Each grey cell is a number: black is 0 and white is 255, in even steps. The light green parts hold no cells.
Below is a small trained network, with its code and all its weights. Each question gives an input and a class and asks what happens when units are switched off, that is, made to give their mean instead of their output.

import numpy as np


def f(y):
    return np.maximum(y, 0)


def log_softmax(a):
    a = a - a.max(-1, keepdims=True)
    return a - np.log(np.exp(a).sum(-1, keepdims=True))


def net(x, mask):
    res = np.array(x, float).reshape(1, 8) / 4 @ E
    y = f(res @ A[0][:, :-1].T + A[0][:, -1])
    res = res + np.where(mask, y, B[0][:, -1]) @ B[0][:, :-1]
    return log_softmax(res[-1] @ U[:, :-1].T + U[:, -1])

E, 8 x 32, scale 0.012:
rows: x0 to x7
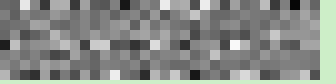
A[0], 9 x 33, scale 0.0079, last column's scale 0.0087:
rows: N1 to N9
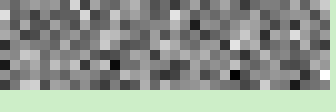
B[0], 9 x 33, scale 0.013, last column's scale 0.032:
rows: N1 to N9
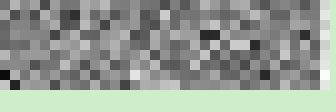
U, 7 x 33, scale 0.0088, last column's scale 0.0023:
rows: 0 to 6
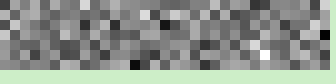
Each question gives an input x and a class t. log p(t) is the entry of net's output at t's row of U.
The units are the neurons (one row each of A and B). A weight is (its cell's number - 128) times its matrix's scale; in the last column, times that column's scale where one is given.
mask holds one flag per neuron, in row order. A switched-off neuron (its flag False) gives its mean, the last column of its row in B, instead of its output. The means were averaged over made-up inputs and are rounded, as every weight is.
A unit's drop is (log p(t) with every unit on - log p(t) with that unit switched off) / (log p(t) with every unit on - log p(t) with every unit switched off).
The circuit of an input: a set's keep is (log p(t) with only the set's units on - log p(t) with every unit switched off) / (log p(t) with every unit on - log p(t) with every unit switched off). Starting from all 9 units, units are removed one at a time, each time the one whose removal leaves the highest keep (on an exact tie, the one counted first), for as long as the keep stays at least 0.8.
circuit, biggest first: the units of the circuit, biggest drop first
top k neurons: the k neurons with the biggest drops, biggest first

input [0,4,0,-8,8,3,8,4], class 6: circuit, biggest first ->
N8
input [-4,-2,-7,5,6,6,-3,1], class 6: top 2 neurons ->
N4, N8
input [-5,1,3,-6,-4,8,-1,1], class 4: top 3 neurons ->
N5, N2, N4
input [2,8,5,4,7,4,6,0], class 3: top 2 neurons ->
N8, N7
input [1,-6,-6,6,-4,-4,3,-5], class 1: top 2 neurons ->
N5, N6
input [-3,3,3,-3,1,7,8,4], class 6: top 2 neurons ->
N8, N4
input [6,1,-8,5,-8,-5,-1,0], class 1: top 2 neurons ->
N6, N9
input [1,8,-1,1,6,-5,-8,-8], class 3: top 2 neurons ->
N9, N8
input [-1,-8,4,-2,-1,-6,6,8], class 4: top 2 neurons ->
N2, N4
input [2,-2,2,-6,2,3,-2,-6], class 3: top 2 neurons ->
N7, N9
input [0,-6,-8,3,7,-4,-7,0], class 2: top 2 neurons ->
N7, N9
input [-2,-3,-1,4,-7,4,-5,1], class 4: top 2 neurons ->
N2, N5
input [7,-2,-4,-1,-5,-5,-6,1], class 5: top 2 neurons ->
N3, N2
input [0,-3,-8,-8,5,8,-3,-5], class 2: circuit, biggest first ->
N7
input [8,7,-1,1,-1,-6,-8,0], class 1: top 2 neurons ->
N9, N6
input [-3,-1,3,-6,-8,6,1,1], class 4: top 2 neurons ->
N2, N5
